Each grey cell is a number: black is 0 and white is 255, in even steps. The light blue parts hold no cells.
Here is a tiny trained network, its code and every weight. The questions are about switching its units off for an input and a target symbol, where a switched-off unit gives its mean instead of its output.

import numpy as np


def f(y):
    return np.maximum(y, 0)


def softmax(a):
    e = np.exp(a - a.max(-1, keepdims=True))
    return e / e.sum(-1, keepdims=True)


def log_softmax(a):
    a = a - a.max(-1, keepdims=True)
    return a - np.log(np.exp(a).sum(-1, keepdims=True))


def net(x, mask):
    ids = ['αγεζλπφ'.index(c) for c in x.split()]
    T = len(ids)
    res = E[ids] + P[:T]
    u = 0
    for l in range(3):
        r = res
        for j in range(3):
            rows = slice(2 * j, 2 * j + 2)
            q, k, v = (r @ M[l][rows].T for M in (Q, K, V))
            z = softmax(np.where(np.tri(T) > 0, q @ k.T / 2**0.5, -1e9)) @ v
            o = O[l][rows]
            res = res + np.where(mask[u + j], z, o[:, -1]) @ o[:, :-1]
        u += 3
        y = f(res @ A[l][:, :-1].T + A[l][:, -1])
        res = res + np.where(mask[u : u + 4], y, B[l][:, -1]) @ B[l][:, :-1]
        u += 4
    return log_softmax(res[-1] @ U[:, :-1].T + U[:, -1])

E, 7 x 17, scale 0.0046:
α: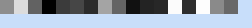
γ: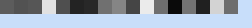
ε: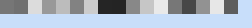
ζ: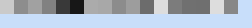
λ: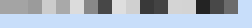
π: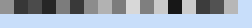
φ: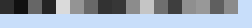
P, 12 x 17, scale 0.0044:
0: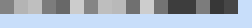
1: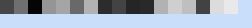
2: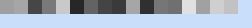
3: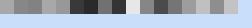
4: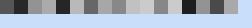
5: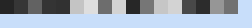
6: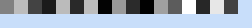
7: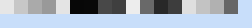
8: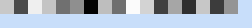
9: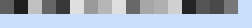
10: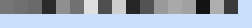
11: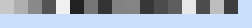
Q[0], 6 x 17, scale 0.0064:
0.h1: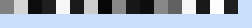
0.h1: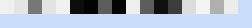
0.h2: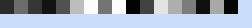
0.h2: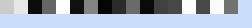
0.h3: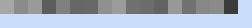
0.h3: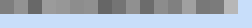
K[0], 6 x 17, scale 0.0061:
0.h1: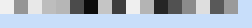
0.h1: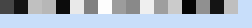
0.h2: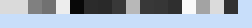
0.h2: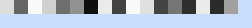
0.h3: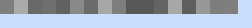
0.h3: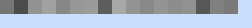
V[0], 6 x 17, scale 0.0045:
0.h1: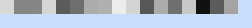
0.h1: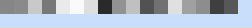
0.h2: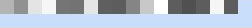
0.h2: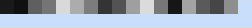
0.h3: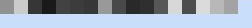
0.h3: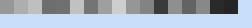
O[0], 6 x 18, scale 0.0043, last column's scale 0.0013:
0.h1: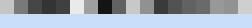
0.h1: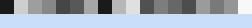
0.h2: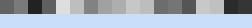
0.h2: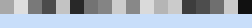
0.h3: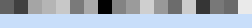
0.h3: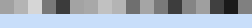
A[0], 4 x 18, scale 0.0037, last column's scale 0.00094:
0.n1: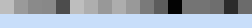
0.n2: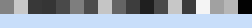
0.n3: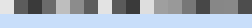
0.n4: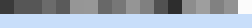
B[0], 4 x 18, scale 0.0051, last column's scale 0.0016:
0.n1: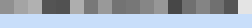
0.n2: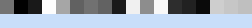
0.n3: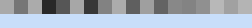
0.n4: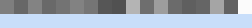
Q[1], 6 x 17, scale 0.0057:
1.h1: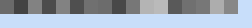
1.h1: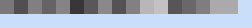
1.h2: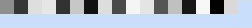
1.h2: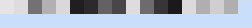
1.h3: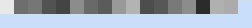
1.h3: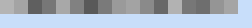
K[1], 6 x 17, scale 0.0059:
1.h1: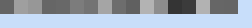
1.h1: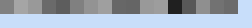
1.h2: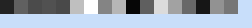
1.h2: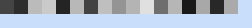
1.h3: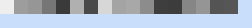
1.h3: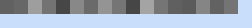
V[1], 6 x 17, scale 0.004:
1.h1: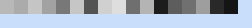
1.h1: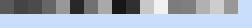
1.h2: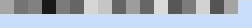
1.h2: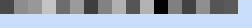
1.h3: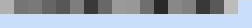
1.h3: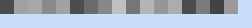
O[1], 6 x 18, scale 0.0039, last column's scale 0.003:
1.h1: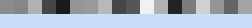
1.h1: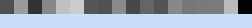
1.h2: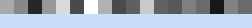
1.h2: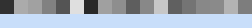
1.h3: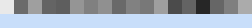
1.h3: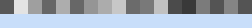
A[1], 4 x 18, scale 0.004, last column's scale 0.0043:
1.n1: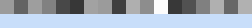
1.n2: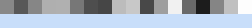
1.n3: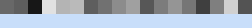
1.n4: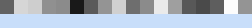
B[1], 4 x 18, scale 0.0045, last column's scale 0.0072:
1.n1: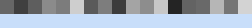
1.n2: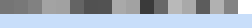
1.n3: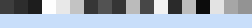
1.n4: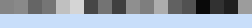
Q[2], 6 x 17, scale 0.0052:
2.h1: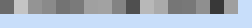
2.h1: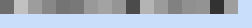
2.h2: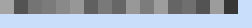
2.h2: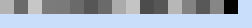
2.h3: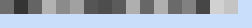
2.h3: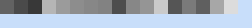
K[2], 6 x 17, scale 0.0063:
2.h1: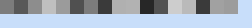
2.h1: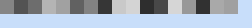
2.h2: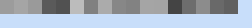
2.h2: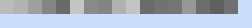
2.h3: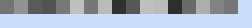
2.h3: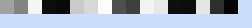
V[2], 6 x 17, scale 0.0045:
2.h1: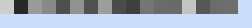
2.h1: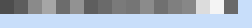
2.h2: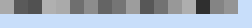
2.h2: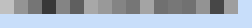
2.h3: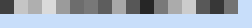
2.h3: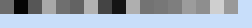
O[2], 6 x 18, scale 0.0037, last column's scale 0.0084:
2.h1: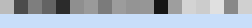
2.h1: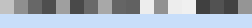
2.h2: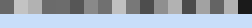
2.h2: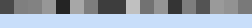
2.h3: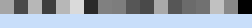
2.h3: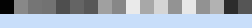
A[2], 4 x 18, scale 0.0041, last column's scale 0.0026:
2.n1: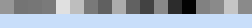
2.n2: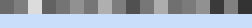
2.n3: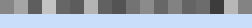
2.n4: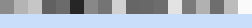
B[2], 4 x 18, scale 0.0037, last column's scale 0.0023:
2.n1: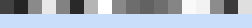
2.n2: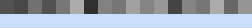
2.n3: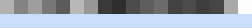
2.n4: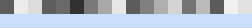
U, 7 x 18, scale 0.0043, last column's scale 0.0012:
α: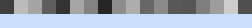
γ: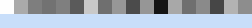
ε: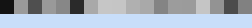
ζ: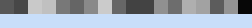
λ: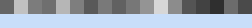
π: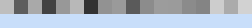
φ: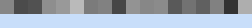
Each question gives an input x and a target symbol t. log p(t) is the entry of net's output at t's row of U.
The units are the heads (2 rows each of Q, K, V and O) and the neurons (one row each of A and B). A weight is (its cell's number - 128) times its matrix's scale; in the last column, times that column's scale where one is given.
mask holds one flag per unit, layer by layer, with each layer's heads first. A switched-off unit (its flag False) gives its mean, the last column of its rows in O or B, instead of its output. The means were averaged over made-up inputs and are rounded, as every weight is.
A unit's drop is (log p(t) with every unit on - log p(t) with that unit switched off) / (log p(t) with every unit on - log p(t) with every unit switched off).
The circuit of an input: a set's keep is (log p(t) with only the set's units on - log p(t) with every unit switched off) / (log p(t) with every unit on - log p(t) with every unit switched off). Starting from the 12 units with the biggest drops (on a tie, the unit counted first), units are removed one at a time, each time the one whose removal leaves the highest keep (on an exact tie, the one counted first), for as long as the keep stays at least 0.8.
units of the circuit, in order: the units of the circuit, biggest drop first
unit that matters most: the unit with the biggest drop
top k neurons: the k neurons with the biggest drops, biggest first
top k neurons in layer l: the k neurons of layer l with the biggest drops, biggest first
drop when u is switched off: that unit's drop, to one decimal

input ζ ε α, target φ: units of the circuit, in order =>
0.n2; 0.h2
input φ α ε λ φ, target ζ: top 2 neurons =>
2.n1; 1.n4
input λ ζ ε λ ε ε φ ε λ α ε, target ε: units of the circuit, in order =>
0.h2; 0.h1; 2.h3
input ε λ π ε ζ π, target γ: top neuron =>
0.n2
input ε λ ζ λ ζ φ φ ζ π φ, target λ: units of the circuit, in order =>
0.h2; 2.h1; 1.n4; 0.h1
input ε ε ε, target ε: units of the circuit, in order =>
0.h2; 1.h3
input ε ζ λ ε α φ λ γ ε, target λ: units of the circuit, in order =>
0.h2; 2.h1; 1.n4; 0.h1
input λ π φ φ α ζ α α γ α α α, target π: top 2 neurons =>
1.n1; 0.n3
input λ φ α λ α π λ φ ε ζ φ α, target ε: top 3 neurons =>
0.n2; 1.n1; 0.n1
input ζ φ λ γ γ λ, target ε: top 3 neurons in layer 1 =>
1.n1; 1.n4; 1.n2
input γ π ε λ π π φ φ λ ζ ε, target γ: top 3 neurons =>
0.n3; 1.n2; 0.n1
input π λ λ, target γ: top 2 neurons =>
1.n1; 0.n2
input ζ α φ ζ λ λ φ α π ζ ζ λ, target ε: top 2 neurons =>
1.n1; 0.n2
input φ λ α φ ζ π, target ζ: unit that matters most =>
0.h2
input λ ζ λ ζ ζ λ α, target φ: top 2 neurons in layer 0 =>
0.n2; 0.n1
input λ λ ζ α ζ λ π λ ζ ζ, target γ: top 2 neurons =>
1.n1; 0.n1
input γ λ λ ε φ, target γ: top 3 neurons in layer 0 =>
0.n3; 0.n2; 0.n1
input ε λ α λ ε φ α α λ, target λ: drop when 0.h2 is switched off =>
0.5
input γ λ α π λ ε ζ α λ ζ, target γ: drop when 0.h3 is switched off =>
0.3
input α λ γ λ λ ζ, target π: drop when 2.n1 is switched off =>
0.0
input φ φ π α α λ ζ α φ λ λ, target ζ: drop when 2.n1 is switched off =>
0.2
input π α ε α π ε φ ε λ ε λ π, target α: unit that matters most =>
0.h1
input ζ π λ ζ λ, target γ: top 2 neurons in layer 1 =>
1.n1; 1.n3
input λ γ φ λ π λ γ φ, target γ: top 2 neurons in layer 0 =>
0.n1; 0.n2
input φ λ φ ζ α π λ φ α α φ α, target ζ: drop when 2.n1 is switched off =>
0.2
